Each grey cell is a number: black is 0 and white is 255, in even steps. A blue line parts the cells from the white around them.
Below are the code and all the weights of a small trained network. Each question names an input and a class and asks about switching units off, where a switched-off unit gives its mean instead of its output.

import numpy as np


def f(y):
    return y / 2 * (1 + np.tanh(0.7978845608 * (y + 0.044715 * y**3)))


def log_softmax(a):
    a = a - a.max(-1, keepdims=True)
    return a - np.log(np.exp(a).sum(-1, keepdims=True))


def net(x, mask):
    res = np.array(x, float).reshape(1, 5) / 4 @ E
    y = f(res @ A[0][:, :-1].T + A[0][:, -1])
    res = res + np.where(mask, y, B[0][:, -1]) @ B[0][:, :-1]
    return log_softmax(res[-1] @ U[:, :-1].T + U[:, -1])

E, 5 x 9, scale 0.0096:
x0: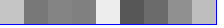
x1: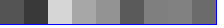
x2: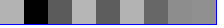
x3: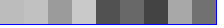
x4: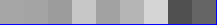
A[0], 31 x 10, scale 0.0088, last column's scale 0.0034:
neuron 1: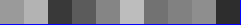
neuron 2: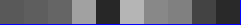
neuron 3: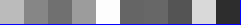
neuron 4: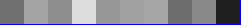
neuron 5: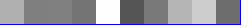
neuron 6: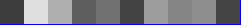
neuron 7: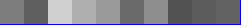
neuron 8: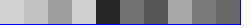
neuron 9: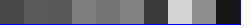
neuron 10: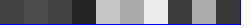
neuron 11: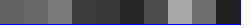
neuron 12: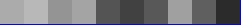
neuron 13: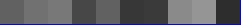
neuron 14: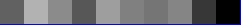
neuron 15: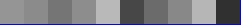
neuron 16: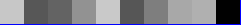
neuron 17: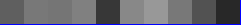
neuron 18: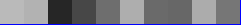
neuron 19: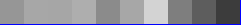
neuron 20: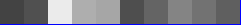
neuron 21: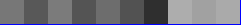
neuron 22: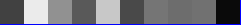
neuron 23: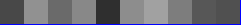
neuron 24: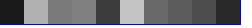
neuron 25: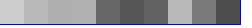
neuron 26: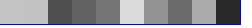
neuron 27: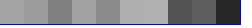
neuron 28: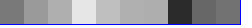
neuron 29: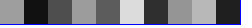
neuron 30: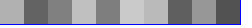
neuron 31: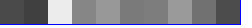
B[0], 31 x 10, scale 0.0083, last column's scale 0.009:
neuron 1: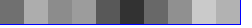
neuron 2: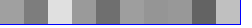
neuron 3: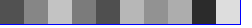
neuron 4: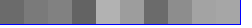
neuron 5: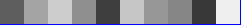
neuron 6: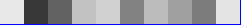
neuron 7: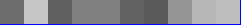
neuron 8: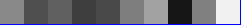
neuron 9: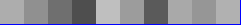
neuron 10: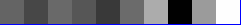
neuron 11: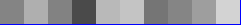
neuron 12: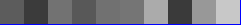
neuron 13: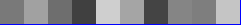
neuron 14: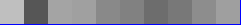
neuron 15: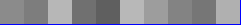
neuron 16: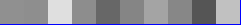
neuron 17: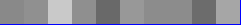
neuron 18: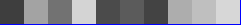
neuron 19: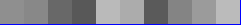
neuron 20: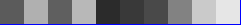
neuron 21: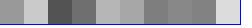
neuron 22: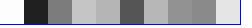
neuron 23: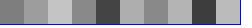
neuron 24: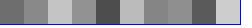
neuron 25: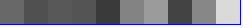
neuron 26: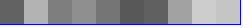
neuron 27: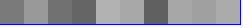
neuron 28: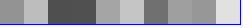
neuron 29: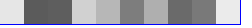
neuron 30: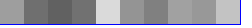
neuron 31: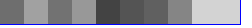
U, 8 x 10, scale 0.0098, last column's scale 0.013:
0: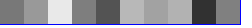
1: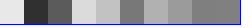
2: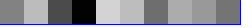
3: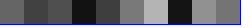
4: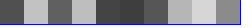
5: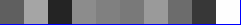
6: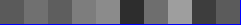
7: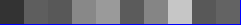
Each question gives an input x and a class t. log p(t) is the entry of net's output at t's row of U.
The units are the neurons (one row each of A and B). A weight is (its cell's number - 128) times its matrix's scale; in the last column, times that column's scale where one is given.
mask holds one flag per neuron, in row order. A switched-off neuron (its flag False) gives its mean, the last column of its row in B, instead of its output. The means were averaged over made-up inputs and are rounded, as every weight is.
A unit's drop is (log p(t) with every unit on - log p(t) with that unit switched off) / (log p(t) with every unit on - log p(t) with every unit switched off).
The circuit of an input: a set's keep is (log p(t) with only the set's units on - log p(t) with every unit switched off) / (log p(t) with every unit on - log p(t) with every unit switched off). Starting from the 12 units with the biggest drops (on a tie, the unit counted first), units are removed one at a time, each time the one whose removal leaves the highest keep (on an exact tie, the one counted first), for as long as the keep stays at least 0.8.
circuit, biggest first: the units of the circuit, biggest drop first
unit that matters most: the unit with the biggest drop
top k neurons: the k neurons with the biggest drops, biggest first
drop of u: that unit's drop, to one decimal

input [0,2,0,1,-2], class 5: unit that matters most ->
neuron 18
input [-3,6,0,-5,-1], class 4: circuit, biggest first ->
(neuron 20; neuron 31)
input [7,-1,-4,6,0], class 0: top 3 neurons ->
(neuron 5; neuron 3; neuron 10)
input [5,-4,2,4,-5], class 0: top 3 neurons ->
(neuron 5; neuron 16; neuron 3)
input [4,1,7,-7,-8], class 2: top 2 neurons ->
(neuron 21; neuron 13)
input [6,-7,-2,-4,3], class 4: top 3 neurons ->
(neuron 18; neuron 26; neuron 1)
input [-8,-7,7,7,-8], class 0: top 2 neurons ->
(neuron 2; neuron 23)
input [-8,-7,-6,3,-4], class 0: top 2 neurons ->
(neuron 24; neuron 23)
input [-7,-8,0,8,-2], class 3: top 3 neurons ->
(neuron 8; neuron 12; neuron 25)
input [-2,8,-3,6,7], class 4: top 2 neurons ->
(neuron 20; neuron 31)
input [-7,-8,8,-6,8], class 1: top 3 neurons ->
(neuron 29; neuron 30; neuron 2)
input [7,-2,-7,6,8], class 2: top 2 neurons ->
(neuron 28; neuron 19)
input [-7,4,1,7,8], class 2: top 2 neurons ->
(neuron 28; neuron 19)
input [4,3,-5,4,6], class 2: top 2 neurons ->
(neuron 28; neuron 29)
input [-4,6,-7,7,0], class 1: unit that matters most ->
neuron 6
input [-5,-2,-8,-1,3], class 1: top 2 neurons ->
(neuron 6; neuron 22)
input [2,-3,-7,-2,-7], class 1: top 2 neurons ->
(neuron 22; neuron 6)
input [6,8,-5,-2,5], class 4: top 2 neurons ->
(neuron 20; neuron 7)
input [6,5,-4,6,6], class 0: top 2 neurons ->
(neuron 3; neuron 5)
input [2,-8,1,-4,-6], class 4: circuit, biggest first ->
(neuron 18)
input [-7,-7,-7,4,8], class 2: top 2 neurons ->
(neuron 19; neuron 28)
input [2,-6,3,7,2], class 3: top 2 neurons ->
(neuron 8; neuron 25)
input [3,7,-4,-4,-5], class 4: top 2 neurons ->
(neuron 20; neuron 31)
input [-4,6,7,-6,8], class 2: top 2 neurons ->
(neuron 28; neuron 22)
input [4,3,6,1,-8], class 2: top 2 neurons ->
(neuron 21; neuron 13)
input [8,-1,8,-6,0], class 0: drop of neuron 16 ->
0.3
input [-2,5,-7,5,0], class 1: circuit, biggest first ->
(neuron 6)
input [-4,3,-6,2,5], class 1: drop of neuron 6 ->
0.4
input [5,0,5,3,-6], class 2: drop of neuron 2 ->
0.2
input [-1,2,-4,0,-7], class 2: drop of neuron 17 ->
0.0
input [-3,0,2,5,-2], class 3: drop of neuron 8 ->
0.1
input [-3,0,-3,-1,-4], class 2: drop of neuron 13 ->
0.2
